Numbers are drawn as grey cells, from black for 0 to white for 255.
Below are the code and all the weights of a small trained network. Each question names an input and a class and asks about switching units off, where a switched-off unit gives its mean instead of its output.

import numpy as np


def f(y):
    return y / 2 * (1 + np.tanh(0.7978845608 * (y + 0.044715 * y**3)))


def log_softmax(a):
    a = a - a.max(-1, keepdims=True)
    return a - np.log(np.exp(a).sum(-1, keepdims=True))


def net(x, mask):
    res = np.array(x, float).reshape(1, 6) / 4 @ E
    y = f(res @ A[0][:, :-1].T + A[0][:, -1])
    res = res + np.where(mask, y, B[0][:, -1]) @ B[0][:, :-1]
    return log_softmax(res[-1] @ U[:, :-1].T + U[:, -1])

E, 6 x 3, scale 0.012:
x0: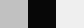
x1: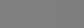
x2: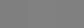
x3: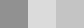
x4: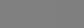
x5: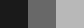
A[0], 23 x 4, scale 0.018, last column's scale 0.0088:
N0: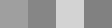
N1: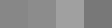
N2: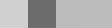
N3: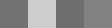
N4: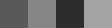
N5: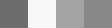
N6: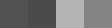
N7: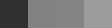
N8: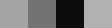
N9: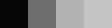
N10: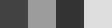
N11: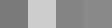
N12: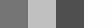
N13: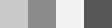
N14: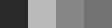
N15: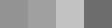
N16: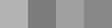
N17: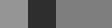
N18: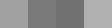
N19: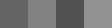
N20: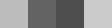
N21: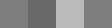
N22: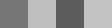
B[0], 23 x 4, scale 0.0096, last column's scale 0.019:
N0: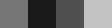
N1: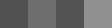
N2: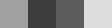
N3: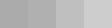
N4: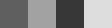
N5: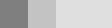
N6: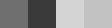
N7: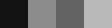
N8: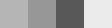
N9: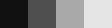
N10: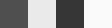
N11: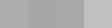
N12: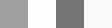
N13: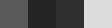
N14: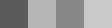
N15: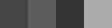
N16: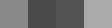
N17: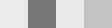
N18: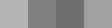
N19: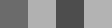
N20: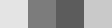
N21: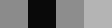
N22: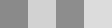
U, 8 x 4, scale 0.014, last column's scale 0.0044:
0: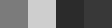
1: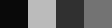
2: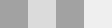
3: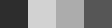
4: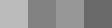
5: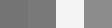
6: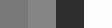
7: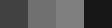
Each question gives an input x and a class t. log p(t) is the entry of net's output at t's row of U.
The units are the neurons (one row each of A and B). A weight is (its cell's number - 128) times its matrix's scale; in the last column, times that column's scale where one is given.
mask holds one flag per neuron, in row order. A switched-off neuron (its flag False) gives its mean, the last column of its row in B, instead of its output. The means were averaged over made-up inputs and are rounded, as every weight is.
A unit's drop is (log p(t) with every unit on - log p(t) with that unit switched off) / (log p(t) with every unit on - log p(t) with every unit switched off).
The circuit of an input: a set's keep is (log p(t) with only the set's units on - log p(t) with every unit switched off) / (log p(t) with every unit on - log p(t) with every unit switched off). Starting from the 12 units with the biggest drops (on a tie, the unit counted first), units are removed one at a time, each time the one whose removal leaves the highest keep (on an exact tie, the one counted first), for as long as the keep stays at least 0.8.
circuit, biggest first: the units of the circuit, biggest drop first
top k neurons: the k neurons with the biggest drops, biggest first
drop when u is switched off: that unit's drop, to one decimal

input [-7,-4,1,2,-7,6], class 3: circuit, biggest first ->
(N5)
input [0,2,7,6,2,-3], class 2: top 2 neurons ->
(N5 N10)
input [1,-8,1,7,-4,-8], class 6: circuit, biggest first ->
(N13 N10)
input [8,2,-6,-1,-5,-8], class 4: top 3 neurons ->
(N17 N10 N4)
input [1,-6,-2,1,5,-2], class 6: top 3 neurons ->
(N17 N5 N3)
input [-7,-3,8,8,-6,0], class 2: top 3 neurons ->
(N11 N3 N12)
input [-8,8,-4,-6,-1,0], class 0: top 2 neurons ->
(N8 N12)
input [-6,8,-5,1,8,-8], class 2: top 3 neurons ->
(N3 N5 N13)
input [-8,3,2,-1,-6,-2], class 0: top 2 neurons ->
(N10 N4)
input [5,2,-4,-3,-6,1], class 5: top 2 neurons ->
(N6 N8)
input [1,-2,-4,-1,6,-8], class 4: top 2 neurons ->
(N10 N4)
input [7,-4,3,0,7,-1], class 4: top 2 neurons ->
(N17 N10)
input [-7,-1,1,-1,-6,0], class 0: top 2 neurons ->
(N12 N9)
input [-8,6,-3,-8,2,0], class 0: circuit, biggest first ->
(N8)
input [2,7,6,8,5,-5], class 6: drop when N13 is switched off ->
0.1
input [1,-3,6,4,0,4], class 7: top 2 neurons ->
(N10 N17)
